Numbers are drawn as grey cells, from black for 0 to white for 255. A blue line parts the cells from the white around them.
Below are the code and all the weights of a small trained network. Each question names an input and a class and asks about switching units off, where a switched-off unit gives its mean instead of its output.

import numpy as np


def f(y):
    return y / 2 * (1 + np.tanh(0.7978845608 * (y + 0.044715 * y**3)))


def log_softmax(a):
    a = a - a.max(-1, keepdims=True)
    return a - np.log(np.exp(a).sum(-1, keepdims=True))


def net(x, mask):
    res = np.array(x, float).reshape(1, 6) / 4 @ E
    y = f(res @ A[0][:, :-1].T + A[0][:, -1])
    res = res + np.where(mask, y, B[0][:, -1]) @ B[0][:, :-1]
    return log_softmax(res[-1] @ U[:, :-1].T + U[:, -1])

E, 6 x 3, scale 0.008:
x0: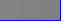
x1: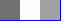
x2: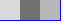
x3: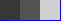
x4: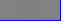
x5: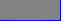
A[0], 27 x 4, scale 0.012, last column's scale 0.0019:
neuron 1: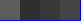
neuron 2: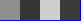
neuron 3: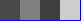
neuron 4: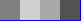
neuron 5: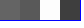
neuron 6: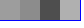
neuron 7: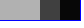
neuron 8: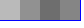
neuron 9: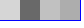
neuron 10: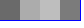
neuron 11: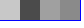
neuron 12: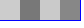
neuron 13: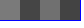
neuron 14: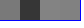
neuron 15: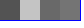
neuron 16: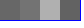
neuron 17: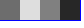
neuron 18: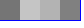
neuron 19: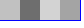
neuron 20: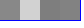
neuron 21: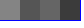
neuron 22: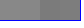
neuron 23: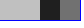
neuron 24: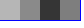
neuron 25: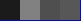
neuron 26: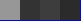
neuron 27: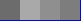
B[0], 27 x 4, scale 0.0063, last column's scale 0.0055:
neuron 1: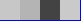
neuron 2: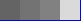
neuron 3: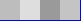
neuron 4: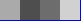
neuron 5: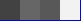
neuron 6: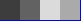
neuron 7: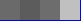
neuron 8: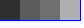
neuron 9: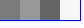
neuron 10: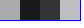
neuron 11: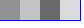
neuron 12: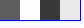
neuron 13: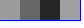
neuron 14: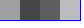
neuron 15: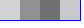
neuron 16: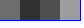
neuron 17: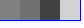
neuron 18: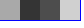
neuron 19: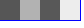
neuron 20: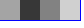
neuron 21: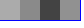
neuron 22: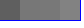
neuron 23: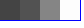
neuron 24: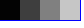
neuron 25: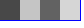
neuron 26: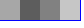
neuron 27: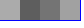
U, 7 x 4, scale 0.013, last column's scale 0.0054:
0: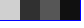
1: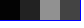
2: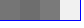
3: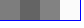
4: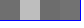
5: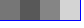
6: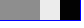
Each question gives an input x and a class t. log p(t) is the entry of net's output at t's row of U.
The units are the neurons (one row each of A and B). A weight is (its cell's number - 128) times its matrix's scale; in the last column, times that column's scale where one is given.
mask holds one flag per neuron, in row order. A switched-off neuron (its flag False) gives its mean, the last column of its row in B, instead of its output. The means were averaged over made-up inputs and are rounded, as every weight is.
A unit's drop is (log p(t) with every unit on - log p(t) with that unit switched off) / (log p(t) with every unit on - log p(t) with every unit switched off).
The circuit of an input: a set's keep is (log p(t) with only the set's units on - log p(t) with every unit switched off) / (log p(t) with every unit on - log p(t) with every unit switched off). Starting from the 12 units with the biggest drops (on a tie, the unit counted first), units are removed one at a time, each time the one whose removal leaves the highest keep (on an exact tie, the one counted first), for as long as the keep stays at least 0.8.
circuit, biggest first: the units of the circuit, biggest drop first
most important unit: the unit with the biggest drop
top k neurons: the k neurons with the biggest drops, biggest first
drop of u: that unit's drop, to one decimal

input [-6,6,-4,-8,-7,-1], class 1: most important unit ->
neuron 23
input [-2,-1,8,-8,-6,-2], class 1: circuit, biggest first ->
(neuron 24; neuron 23; neuron 8)
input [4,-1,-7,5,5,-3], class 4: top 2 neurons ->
(neuron 25; neuron 3)
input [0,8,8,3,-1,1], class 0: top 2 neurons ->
(neuron 10; neuron 18)
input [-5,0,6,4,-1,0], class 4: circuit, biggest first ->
(neuron 12; neuron 19; neuron 11)
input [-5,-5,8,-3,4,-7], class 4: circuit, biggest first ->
(neuron 12; neuron 11; neuron 19)
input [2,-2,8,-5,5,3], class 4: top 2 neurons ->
(neuron 12; neuron 11)
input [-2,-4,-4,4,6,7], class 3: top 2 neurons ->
(neuron 1; neuron 24)
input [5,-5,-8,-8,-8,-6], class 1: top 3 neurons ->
(neuron 24; neuron 23; neuron 6)
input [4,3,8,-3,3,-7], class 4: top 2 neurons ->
(neuron 12; neuron 19)
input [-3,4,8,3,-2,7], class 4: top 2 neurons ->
(neuron 12; neuron 19)
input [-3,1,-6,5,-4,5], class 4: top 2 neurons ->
(neuron 25; neuron 3)
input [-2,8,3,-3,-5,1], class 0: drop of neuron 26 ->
0.0
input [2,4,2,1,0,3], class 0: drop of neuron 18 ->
0.2
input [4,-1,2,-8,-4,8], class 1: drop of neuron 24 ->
0.1
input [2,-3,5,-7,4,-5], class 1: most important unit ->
neuron 24
